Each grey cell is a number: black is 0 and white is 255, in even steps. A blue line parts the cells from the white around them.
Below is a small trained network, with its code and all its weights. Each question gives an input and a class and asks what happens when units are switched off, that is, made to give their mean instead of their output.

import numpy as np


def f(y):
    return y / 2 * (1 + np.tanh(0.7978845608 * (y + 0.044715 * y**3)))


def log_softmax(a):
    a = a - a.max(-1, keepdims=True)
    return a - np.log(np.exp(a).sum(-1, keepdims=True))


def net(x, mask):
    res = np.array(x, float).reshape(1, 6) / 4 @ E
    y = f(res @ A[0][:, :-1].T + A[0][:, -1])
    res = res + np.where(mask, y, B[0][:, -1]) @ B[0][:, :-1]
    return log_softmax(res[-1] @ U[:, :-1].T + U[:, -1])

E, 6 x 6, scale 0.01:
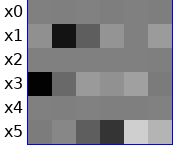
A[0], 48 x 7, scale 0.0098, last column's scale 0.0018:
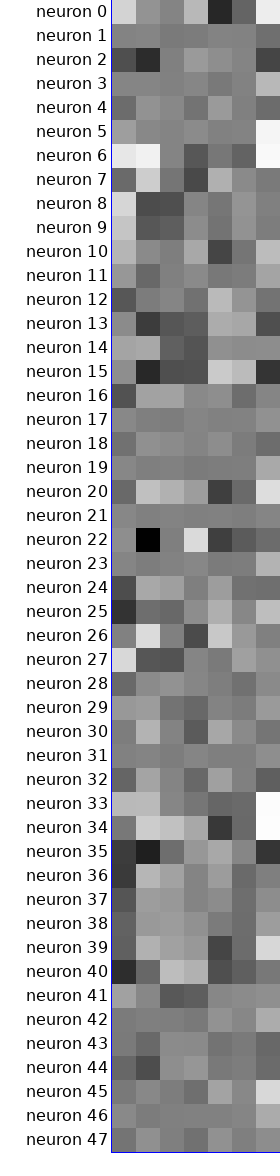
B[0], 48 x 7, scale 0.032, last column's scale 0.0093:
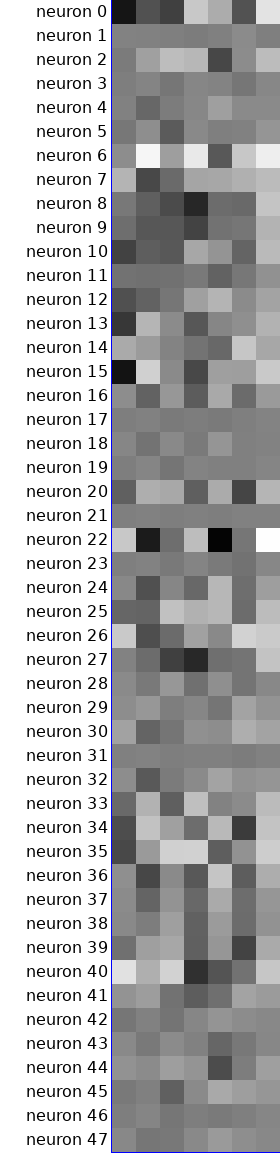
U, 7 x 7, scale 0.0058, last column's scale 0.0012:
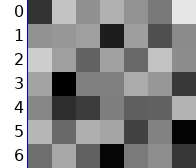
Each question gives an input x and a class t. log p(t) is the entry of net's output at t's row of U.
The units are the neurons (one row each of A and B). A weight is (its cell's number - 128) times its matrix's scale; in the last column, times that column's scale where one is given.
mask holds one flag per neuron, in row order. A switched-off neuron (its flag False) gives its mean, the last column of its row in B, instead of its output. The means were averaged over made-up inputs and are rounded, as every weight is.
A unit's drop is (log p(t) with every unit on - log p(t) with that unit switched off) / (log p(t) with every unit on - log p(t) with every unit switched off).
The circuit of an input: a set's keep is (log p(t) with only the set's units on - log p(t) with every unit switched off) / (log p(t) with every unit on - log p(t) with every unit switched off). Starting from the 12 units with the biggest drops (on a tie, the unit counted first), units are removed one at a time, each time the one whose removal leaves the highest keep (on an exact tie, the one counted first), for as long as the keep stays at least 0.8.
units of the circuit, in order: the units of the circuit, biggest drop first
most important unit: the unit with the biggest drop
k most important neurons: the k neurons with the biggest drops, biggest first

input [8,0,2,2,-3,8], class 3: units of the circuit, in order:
neuron 6
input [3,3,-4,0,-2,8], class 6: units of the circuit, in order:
neuron 6; neuron 15
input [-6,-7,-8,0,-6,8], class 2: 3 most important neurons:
neuron 6; neuron 14; neuron 0
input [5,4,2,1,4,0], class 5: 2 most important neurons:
neuron 0; neuron 34
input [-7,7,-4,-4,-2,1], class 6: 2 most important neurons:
neuron 15; neuron 13
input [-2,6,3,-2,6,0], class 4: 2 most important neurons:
neuron 22; neuron 40
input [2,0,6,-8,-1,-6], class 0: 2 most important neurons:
neuron 6; neuron 34
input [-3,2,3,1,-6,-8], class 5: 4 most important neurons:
neuron 22; neuron 40; neuron 27; neuron 8
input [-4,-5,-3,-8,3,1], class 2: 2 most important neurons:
neuron 26; neuron 14
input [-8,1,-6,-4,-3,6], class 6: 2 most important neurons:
neuron 15; neuron 22
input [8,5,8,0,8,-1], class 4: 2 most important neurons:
neuron 6; neuron 40
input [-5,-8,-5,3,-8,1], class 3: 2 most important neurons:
neuron 26; neuron 7
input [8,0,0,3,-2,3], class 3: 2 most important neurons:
neuron 6; neuron 34
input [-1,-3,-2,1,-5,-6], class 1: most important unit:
neuron 40
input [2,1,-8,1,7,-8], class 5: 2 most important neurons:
neuron 22; neuron 40
